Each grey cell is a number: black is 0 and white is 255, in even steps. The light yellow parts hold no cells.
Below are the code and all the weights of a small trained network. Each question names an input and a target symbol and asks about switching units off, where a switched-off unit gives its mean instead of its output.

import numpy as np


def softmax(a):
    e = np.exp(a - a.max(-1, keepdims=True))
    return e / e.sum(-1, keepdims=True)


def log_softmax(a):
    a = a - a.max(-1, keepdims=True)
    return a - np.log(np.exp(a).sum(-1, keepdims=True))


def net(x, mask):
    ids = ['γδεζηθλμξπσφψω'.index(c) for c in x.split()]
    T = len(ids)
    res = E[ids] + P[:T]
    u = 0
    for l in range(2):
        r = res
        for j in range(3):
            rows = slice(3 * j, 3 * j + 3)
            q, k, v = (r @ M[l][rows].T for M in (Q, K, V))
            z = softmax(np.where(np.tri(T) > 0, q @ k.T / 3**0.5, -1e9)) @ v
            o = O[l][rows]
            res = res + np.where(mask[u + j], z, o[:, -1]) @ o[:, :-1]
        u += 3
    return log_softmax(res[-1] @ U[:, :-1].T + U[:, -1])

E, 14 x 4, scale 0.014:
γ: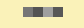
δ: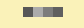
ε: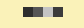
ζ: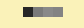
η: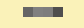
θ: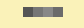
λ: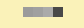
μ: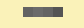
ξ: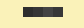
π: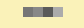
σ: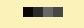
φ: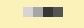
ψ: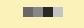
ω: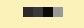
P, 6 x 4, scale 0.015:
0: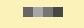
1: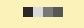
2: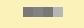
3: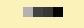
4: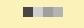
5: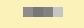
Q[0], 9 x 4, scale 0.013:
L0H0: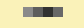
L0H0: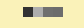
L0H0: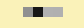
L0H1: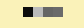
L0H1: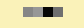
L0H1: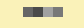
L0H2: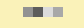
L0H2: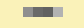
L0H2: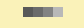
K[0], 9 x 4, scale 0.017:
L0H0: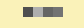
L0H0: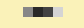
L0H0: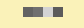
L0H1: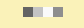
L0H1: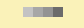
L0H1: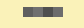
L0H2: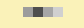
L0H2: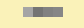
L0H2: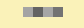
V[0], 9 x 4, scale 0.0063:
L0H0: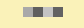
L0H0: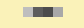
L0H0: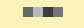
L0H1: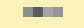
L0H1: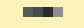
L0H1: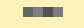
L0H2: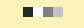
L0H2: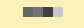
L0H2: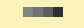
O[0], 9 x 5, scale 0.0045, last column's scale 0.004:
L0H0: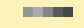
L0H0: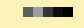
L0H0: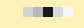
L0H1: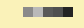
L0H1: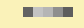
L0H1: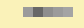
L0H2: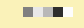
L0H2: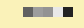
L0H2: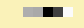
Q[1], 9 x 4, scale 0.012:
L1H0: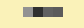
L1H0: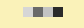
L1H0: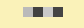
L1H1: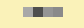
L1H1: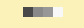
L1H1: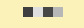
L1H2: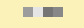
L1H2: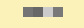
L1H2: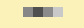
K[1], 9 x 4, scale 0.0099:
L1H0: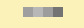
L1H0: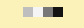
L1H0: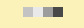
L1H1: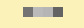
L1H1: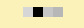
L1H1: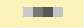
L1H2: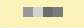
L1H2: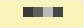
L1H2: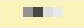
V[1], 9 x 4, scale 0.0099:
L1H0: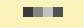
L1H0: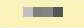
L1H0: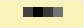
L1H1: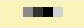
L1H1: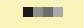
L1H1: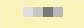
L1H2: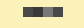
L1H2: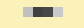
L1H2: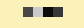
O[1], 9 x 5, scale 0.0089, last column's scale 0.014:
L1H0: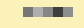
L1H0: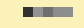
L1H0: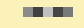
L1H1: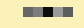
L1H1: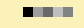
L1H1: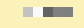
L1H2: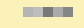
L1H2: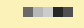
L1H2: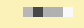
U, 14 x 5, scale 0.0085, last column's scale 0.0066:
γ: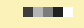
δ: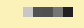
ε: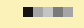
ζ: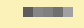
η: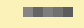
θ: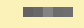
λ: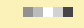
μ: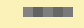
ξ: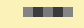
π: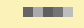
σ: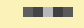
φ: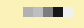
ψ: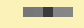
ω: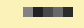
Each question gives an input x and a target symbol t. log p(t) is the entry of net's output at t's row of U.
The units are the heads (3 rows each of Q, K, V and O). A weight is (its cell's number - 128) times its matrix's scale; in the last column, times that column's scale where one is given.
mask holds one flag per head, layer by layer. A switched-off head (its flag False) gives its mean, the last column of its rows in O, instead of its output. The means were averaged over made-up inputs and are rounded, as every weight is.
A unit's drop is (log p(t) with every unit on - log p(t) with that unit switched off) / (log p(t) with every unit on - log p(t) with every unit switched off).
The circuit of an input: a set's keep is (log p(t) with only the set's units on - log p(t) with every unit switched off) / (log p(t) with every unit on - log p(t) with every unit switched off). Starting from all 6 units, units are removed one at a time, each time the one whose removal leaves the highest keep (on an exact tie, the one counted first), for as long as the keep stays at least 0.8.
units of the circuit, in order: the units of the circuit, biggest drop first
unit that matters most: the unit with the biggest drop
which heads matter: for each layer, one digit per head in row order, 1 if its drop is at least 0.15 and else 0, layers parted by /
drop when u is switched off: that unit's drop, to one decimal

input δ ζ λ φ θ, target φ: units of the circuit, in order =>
[L1H1 L0H0]
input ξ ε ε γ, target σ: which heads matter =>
000 / 010
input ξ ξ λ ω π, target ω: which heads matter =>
100 / 110
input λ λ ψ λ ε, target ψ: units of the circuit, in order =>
[L1H1 L1H2]
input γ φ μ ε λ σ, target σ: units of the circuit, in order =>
[L1H0 L0H2 L1H2]
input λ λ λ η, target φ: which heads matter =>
001 / 110
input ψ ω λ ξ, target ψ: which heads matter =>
000 / 110
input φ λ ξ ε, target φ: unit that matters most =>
L0H2
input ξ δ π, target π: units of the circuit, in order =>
[L1H1 L1H2]
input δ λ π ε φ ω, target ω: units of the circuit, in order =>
[L1H0 L0H2]
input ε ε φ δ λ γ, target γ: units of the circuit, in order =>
[L1H2 L0H2]
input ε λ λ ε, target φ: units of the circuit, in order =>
[L1H1 L0H2 L1H0]
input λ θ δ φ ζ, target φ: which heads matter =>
100 / 010
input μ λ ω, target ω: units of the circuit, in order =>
[L1H1 L1H0]
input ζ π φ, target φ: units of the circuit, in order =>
[L1H1 L1H2 L0H2 L0H0]
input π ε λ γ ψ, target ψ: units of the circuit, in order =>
[L1H1 L0H2]
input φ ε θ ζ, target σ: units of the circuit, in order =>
[L1H1]
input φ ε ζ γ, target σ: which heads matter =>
001 / 010
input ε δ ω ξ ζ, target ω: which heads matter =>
000 / 110
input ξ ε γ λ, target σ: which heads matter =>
000 / 010
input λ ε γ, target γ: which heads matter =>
101 / 001
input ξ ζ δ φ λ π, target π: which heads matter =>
000 / 011
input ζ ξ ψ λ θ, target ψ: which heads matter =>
000 / 010
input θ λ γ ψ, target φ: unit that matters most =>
L1H2
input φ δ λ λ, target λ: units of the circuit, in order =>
[L1H1 L0H2 L1H2]
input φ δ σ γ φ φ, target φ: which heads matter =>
100 / 011
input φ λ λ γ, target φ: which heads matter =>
001 / 110
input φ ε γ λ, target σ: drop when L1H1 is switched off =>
0.7
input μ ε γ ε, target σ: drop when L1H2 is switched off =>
-0.3
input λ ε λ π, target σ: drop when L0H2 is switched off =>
0.2
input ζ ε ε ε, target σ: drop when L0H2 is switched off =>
0.0
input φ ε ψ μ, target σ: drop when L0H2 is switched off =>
0.2
